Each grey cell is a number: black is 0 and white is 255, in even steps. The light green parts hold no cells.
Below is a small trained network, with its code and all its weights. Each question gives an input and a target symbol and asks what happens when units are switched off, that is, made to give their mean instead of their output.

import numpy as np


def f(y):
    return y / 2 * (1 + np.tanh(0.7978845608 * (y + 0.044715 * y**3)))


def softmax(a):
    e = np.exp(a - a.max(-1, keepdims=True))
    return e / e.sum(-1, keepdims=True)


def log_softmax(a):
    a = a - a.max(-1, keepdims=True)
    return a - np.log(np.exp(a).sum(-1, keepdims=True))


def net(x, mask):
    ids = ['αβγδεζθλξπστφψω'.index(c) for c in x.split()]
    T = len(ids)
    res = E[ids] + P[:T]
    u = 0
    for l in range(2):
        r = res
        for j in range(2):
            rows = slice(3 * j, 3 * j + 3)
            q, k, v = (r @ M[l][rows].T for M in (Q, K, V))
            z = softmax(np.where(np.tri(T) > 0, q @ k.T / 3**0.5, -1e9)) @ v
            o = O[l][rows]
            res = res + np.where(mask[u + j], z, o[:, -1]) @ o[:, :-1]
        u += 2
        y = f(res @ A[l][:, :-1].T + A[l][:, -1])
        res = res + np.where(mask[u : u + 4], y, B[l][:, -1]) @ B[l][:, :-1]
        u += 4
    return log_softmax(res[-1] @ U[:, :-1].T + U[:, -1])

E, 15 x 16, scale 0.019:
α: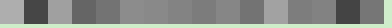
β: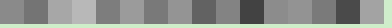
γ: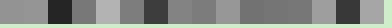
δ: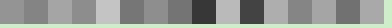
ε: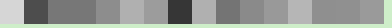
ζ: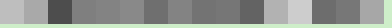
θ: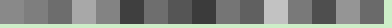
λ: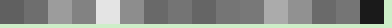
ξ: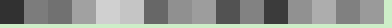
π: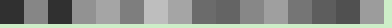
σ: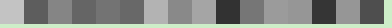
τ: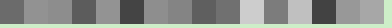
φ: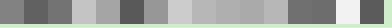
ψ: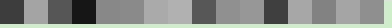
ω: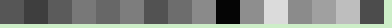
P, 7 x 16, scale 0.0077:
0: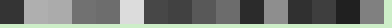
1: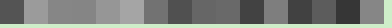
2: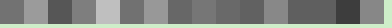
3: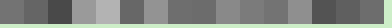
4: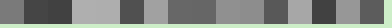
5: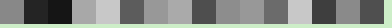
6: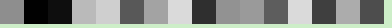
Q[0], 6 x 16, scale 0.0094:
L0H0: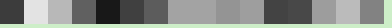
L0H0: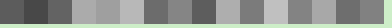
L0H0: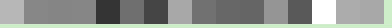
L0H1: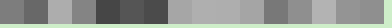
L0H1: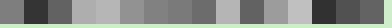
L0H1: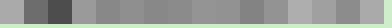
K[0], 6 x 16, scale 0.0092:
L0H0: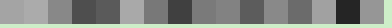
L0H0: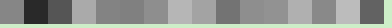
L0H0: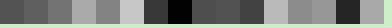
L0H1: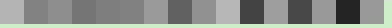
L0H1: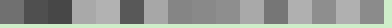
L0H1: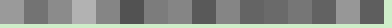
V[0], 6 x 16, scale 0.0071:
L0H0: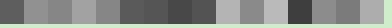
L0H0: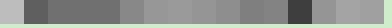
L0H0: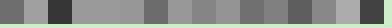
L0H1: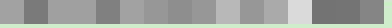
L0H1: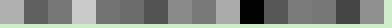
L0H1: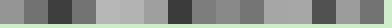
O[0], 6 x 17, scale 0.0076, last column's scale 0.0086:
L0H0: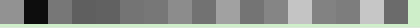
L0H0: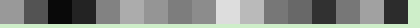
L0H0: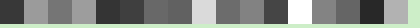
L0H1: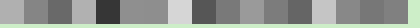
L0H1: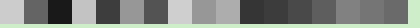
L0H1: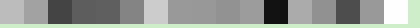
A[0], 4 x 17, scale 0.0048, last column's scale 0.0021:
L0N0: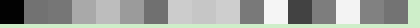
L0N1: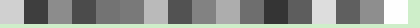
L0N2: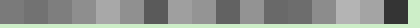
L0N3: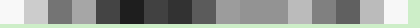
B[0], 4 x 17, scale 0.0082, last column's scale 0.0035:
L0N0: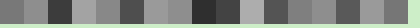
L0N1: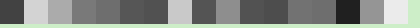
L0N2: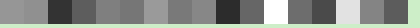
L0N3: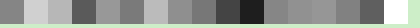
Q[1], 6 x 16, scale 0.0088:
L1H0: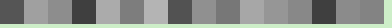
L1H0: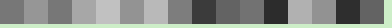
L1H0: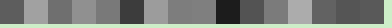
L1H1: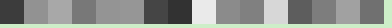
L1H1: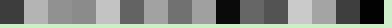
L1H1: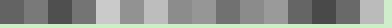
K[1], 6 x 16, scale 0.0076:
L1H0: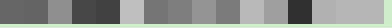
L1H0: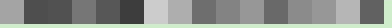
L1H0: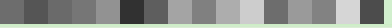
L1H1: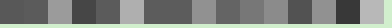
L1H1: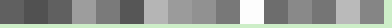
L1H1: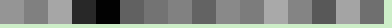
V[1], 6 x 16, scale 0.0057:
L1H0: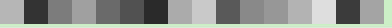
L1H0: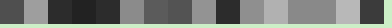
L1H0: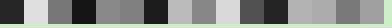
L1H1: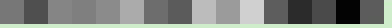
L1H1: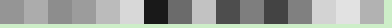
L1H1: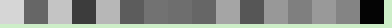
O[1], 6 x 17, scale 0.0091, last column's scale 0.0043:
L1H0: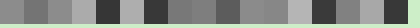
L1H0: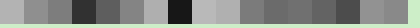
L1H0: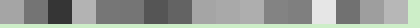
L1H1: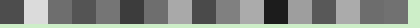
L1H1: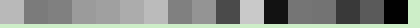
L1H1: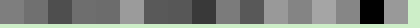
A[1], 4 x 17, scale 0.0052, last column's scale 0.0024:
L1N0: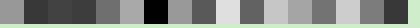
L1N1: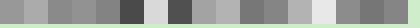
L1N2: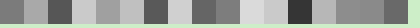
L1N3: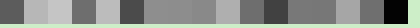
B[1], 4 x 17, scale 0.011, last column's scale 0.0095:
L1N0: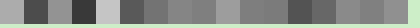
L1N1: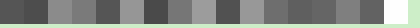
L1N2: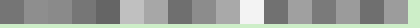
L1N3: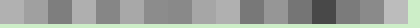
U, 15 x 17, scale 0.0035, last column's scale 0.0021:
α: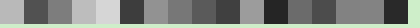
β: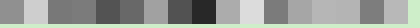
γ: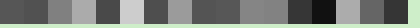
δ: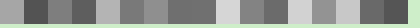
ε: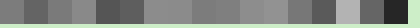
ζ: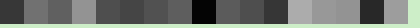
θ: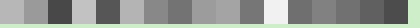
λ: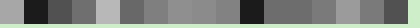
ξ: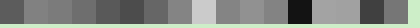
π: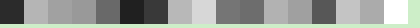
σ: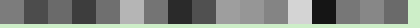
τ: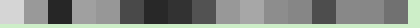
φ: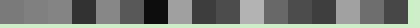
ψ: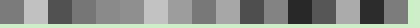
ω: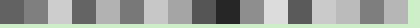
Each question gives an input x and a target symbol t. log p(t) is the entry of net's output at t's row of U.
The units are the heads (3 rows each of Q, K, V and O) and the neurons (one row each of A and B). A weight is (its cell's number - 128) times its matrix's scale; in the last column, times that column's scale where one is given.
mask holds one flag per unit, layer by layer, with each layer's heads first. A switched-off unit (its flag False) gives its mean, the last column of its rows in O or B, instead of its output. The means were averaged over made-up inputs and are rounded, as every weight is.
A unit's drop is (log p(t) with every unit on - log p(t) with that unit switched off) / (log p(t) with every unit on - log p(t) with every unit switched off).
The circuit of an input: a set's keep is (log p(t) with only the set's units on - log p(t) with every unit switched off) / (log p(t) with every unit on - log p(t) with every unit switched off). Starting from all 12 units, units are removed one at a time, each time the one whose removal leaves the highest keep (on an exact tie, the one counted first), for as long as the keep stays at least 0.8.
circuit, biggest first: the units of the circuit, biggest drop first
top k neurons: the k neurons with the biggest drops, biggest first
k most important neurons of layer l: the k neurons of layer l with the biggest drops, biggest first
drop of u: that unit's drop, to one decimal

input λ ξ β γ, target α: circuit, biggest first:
[L1H1; L0N3]
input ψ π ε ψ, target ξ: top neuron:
[L1N1]
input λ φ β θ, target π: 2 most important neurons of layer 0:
[L0N0; L0N3]
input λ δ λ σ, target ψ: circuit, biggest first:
[L0H0; L1H0]
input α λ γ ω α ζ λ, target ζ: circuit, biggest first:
[L0H1; L0H0; L1H1]
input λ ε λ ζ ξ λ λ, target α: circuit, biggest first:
[L1H1; L0H0]
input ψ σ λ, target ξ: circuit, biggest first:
[L1H0; L1N1; L0H1]
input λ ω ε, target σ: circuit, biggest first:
[L1H0; L0H1]
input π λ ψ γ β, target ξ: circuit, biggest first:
[L1H0; L1N1]
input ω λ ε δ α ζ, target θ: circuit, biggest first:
[L1H1; L0H1; L0N3]
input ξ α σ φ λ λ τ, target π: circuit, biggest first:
[L1H1; L0N0; L0H0]
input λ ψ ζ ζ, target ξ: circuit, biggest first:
[L0N3; L1H0; L1N1]
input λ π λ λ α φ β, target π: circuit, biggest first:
[L1H1; L0H0; L0N0]
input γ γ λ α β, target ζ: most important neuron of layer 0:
[L0N3]
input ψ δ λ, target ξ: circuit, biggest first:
[L1H0; L1N1]
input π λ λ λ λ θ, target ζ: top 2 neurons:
[L0N3; L1N3]
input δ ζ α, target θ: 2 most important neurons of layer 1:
[L1N2; L1N1]
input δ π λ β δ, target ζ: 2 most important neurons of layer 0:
[L0N3; L0N1]
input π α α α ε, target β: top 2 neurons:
[L0N1; L1N2]
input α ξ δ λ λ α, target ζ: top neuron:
[L1N3]
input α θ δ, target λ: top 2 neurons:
[L1N0; L0N3]
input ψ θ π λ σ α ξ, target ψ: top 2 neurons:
[L1N3; L1N1]
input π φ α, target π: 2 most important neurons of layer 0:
[L0N0; L0N3]
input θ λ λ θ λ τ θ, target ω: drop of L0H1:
0.2
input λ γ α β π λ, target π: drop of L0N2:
0.0
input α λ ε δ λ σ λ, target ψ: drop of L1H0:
0.4
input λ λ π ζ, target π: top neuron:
[L0N3]
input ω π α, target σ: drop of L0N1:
0.1
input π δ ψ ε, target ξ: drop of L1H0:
0.7
